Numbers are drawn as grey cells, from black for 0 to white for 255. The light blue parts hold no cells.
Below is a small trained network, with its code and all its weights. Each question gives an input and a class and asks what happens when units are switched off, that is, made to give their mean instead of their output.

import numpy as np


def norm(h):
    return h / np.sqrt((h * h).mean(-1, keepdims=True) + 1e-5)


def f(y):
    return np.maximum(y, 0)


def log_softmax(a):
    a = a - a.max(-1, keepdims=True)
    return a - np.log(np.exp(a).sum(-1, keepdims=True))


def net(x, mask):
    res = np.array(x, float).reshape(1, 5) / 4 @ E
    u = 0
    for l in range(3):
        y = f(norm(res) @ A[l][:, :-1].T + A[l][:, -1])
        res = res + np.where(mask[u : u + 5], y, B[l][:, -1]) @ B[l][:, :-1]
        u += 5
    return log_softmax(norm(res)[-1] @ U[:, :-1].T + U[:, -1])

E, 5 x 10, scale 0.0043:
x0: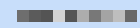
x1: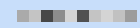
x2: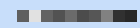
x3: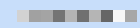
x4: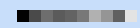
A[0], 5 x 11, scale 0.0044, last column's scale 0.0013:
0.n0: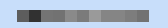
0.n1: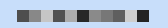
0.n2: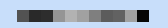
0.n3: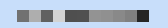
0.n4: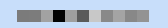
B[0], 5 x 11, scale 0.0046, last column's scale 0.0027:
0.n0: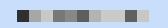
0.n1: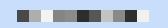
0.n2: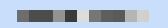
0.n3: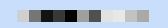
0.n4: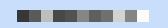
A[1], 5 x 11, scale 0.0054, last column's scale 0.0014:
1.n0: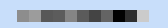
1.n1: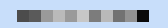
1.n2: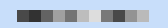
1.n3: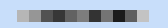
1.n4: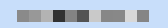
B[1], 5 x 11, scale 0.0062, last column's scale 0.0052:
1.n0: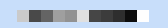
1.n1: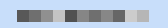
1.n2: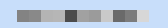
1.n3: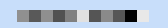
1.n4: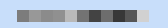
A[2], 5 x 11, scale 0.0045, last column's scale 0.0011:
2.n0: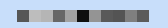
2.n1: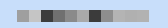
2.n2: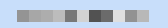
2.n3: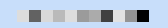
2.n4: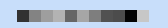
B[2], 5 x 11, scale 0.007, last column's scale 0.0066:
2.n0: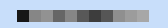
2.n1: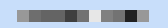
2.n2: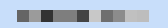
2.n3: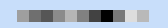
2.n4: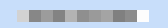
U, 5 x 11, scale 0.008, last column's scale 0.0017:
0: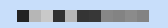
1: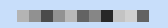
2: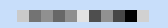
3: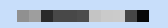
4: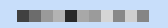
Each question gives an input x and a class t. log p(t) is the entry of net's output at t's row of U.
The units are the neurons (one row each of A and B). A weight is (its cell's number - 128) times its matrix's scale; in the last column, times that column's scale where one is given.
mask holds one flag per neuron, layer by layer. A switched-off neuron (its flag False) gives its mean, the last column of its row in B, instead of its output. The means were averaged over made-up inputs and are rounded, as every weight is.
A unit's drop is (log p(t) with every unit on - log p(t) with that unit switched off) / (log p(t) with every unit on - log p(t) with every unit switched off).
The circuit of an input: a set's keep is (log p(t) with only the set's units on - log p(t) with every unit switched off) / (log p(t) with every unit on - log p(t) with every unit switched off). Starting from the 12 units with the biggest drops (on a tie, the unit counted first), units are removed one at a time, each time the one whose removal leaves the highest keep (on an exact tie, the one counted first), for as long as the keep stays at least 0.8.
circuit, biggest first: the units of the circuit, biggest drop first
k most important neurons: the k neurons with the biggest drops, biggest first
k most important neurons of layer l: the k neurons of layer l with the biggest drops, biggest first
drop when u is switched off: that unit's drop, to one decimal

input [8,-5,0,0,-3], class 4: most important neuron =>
(1.n0)
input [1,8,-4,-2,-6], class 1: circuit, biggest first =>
(2.n3 1.n3)
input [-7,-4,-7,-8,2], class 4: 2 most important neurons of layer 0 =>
(0.n0 0.n2)
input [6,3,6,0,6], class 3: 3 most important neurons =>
(0.n3 2.n1 1.n1)
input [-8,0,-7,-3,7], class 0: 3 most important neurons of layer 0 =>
(0.n1 0.n0 0.n4)
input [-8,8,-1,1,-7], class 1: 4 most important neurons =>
(2.n3 1.n3 0.n1 0.n0)
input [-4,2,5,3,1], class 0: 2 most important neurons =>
(0.n4 2.n0)
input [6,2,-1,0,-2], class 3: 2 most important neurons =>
(0.n3 2.n1)
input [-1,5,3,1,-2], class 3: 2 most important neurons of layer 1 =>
(1.n0 1.n3)
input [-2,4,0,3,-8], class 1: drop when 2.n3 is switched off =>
0.2
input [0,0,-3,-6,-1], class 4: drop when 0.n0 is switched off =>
0.1
